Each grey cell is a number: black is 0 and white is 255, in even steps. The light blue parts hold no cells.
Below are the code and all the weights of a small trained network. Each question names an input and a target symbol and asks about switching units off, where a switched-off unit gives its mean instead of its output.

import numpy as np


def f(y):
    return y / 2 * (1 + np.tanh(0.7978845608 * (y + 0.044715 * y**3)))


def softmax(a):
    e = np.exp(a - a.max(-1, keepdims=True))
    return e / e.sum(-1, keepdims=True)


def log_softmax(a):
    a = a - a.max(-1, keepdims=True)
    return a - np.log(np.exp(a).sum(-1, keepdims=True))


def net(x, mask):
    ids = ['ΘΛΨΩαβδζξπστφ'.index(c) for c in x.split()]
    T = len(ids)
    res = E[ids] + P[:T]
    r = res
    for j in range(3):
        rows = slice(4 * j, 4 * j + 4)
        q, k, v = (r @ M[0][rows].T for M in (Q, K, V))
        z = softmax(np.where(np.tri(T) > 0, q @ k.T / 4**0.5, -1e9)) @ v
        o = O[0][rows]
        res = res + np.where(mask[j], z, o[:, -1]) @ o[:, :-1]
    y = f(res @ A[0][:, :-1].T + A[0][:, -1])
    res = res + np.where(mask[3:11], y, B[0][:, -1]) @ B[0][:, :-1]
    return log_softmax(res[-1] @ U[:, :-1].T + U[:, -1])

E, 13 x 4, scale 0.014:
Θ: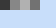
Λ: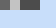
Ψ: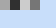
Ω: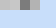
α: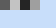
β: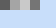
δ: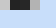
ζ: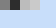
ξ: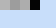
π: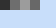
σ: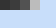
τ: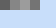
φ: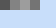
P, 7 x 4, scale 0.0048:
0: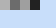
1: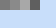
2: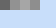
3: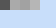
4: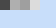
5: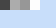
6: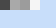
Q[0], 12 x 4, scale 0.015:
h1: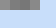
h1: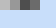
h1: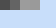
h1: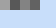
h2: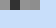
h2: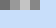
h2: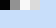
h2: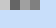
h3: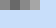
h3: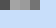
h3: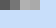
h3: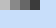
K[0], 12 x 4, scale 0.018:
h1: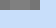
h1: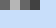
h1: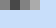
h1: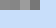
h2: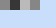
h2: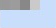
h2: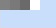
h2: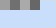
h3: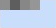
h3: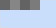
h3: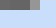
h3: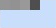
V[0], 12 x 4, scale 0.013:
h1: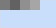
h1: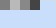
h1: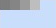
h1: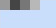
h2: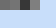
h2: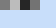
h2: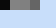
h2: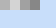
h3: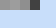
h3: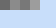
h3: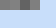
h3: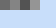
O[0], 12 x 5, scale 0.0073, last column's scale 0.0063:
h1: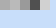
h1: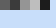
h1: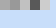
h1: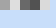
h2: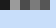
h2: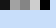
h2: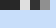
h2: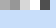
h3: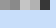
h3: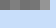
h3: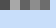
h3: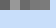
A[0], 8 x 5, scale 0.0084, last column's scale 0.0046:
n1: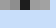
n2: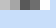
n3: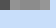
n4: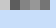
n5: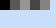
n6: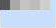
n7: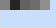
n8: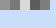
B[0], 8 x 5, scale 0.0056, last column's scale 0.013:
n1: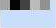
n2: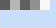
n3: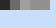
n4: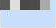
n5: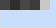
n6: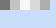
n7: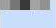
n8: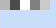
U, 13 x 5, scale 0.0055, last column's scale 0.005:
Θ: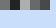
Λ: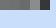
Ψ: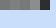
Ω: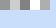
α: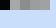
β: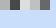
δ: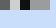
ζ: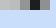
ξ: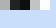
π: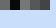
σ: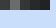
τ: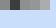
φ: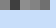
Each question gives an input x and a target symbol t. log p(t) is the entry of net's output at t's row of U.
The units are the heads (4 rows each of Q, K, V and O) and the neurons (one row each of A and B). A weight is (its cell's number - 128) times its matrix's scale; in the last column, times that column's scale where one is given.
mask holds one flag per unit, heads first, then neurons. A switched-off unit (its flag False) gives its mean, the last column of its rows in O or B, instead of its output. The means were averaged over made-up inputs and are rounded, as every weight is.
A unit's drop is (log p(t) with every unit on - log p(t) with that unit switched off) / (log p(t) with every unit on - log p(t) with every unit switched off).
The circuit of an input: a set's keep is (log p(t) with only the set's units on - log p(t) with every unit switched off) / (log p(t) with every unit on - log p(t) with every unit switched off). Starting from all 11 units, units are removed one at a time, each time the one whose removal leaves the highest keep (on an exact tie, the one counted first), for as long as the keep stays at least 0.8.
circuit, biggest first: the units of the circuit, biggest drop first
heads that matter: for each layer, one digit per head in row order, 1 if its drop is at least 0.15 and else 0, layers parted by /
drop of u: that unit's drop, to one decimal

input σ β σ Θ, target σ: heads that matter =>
010
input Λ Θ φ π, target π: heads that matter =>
110
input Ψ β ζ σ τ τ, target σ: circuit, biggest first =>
[h2 n5]
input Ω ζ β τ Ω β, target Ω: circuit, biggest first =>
[h2]
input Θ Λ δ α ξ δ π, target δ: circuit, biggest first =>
[h2 h1]
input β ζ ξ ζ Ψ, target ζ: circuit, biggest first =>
[h1 h2]
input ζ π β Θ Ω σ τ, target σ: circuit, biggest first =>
[h2 h3 n5]
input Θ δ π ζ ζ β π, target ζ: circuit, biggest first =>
[h1 h2]
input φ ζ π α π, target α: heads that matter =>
010
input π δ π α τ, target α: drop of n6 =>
0.1
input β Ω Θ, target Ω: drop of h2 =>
1.2
